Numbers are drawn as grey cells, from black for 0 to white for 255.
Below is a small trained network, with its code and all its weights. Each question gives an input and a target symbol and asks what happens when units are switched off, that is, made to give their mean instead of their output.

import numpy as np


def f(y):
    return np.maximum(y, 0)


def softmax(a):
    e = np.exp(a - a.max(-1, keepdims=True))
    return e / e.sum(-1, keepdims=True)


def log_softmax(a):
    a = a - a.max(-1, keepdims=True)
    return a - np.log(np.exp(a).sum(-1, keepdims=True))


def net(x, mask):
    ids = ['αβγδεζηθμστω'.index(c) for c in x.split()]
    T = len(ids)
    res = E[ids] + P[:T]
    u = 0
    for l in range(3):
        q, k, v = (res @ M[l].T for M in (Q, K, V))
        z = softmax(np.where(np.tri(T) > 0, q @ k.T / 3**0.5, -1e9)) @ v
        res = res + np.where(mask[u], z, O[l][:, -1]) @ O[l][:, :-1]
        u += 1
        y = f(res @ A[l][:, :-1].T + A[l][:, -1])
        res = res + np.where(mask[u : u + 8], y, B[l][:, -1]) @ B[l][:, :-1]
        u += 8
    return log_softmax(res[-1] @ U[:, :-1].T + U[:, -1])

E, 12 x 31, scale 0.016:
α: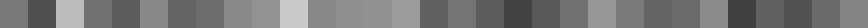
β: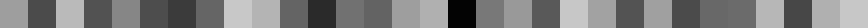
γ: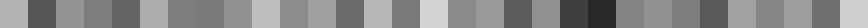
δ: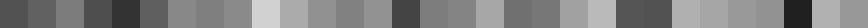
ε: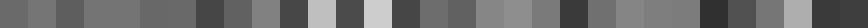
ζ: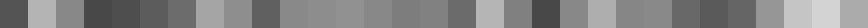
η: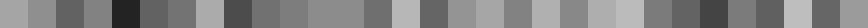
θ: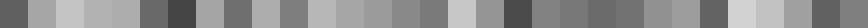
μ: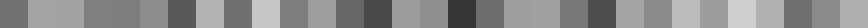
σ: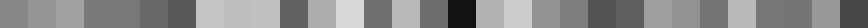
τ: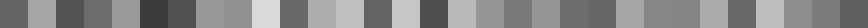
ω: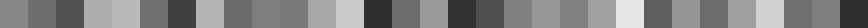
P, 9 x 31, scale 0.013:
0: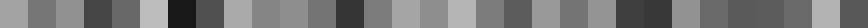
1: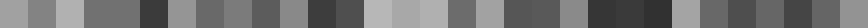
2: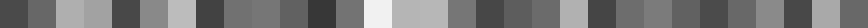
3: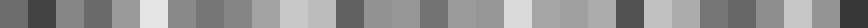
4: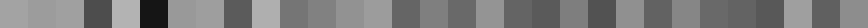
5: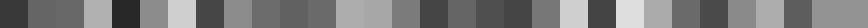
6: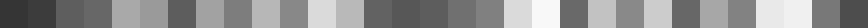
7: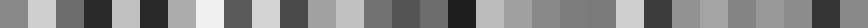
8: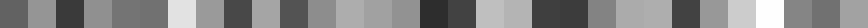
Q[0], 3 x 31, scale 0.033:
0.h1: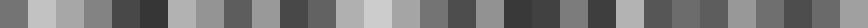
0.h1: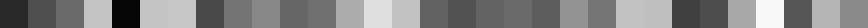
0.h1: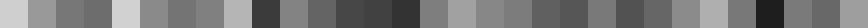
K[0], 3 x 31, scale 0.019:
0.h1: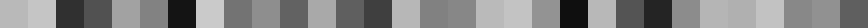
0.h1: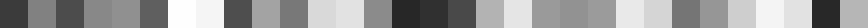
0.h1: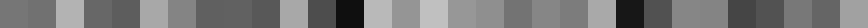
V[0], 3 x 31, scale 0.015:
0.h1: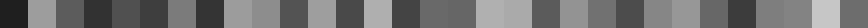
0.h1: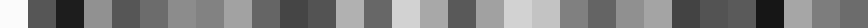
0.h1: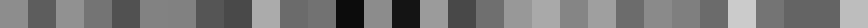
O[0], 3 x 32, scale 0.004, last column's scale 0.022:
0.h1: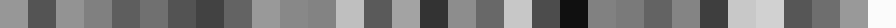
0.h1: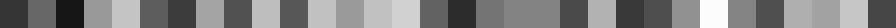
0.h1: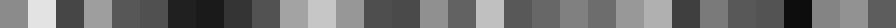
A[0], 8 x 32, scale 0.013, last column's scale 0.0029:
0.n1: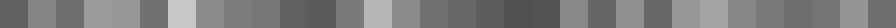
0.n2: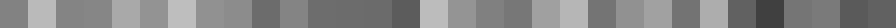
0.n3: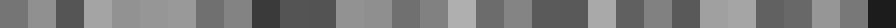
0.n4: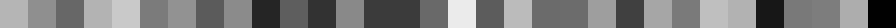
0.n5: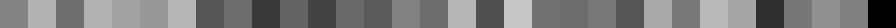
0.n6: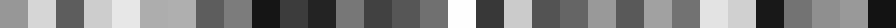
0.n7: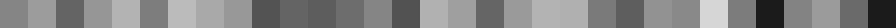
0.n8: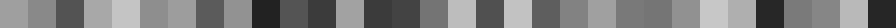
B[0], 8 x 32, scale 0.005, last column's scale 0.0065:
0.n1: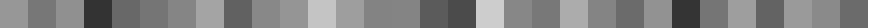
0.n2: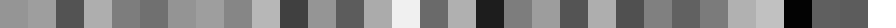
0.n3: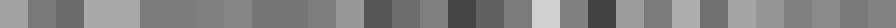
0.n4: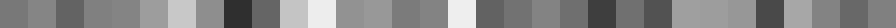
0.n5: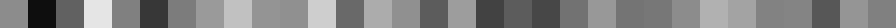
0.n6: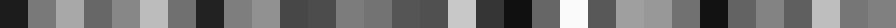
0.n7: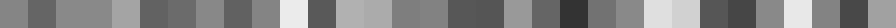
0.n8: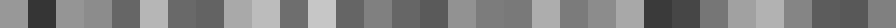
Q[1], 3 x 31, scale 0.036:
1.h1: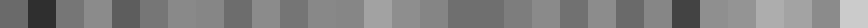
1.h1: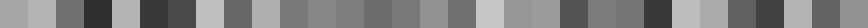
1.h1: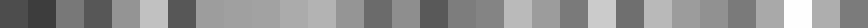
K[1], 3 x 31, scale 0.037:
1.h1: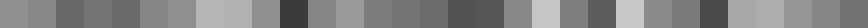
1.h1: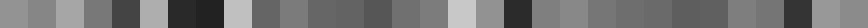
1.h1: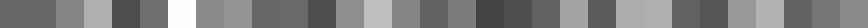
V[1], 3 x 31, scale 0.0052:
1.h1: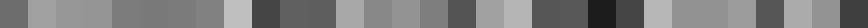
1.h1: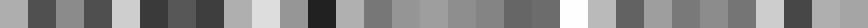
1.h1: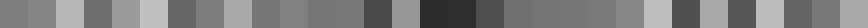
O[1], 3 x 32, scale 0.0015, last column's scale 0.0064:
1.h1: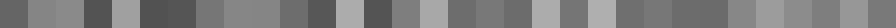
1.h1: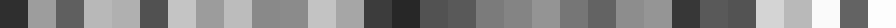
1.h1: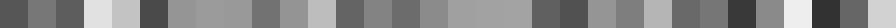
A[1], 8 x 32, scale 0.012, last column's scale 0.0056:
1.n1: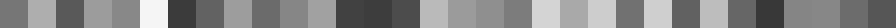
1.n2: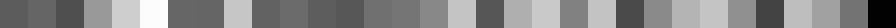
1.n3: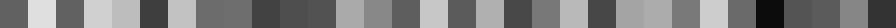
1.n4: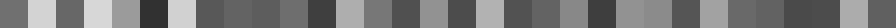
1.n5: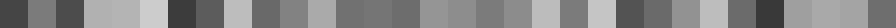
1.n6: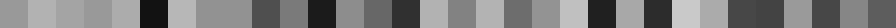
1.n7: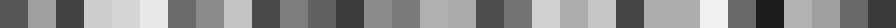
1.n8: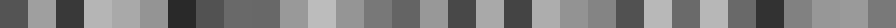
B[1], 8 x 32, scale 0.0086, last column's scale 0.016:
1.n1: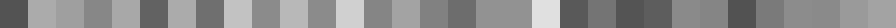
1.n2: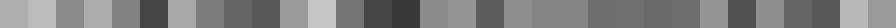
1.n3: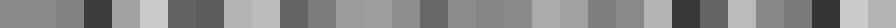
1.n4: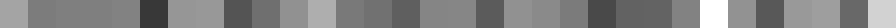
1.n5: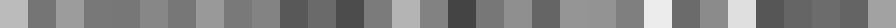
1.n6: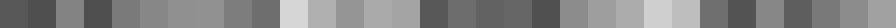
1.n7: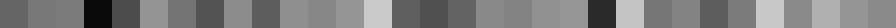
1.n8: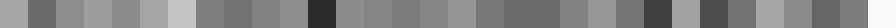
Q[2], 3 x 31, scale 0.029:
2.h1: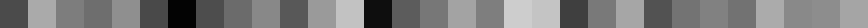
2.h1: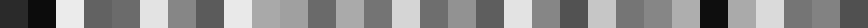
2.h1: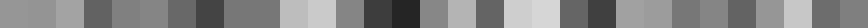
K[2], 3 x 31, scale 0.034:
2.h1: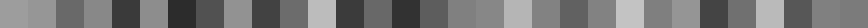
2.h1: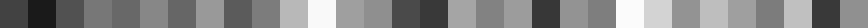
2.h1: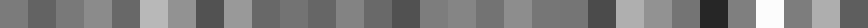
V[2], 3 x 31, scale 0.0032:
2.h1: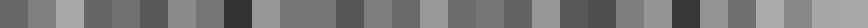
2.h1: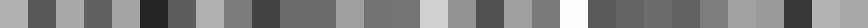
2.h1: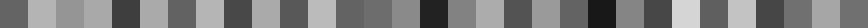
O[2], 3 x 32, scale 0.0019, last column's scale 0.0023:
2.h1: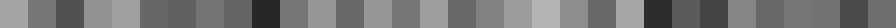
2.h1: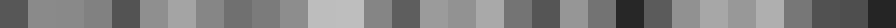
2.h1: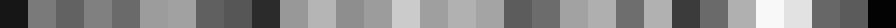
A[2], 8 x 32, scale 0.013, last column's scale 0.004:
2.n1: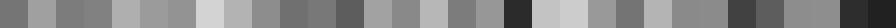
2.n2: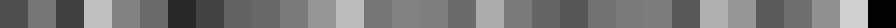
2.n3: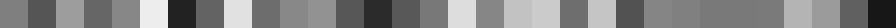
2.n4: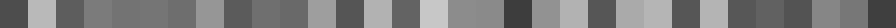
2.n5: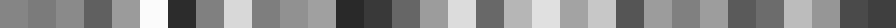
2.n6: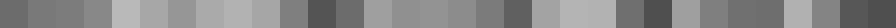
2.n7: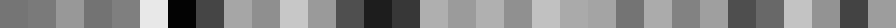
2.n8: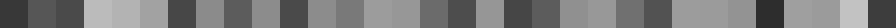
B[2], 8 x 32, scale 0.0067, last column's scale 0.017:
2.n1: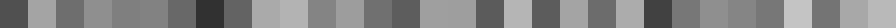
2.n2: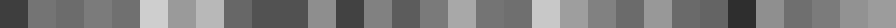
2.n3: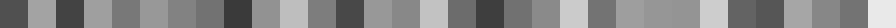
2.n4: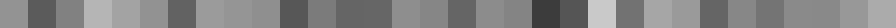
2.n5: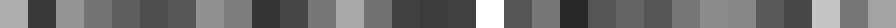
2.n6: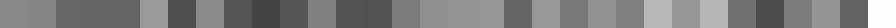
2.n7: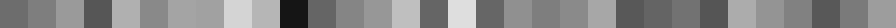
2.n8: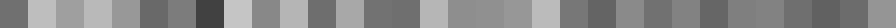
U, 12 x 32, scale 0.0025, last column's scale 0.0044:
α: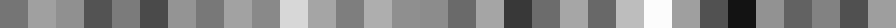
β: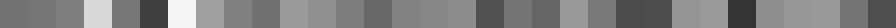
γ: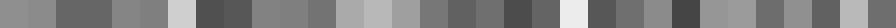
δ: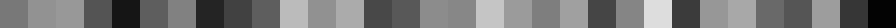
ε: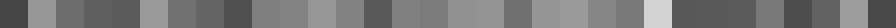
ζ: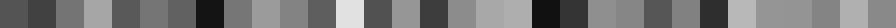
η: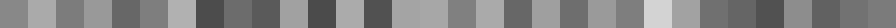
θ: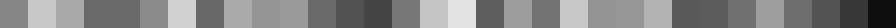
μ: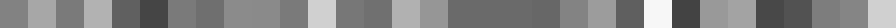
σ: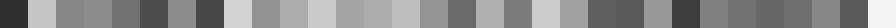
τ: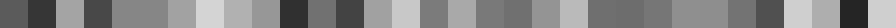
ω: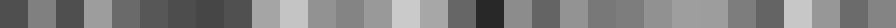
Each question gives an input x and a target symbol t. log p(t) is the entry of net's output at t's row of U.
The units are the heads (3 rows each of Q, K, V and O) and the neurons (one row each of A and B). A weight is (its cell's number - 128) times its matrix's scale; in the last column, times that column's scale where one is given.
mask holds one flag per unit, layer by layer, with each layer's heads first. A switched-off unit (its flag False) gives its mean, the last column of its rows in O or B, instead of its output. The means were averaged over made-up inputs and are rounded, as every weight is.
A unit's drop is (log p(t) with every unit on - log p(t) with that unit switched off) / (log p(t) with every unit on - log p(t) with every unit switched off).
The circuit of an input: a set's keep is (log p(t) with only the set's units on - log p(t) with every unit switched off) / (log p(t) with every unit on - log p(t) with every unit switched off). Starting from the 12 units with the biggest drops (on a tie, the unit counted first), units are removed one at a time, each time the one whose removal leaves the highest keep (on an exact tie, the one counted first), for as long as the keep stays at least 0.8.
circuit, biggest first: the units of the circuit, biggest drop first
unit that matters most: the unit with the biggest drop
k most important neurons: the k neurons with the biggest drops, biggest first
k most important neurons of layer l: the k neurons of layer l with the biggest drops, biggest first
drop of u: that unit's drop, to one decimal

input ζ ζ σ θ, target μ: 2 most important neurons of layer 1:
(1.n5, 1.n2)
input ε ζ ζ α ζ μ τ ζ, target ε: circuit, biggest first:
(2.n2, 0.h1)
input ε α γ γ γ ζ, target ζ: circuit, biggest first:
(0.h1)
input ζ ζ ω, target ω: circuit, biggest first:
(0.h1, 2.n1)
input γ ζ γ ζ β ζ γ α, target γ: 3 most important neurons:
(1.n3, 1.n8, 1.n4)
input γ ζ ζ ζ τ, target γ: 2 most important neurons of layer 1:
(1.n3, 1.n8)
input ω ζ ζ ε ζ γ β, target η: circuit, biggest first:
(1.n8, 0.h1, 2.n6, 1.n1)
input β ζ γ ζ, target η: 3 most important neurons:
(1.n8, 2.n6, 1.n1)
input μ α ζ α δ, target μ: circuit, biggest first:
(0.h1, 2.n4, 1.n4, 1.n8)
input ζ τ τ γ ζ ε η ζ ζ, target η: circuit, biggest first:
(1.n8, 0.h1, 2.n8, 2.n6)
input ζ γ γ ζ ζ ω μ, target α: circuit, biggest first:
(0.h1, 1.n7, 0.n7)
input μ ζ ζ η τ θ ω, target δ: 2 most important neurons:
(2.n5, 0.n2)
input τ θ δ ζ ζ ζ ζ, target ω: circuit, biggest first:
(2.n3, 0.h1, 1.n8)
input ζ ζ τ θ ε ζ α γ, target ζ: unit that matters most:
0.h1
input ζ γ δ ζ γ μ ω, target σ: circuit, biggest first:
(0.h1, 1.n1)
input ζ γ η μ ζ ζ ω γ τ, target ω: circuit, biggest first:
(0.h1, 2.n1)
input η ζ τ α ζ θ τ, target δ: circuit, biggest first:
(2.n5, 0.h1)
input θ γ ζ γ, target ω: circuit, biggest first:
(2.n3, 0.h1, 1.n8)
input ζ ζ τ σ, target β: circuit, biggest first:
(1.n2, 0.h1)
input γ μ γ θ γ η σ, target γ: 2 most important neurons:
(1.n8, 1.n7)
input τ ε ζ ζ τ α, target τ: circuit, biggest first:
(0.h1)
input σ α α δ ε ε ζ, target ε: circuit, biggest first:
(0.h1, 2.n2)
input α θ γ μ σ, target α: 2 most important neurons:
(1.n6, 0.n2)
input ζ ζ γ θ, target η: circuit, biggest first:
(0.h1, 1.n8, 2.n6, 1.n1)
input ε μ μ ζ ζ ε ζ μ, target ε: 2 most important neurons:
(2.n2, 1.n8)
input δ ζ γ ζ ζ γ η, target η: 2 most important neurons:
(1.n8, 2.n6)
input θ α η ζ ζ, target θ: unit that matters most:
0.n2
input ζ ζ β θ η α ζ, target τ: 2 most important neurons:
(2.n7, 2.n5)
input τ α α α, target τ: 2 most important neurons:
(2.n7, 2.n5)
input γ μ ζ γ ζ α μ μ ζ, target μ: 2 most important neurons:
(2.n4, 1.n4)
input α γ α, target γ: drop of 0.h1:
1.2
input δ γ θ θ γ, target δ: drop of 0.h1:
1.0
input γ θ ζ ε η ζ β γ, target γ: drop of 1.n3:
0.8
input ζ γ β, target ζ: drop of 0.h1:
0.5
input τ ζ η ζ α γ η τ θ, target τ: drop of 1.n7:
0.0
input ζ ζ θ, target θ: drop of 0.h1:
1.2
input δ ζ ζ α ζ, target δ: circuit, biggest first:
(0.h1)
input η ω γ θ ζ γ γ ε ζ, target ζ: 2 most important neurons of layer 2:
(2.n3, 2.n6)
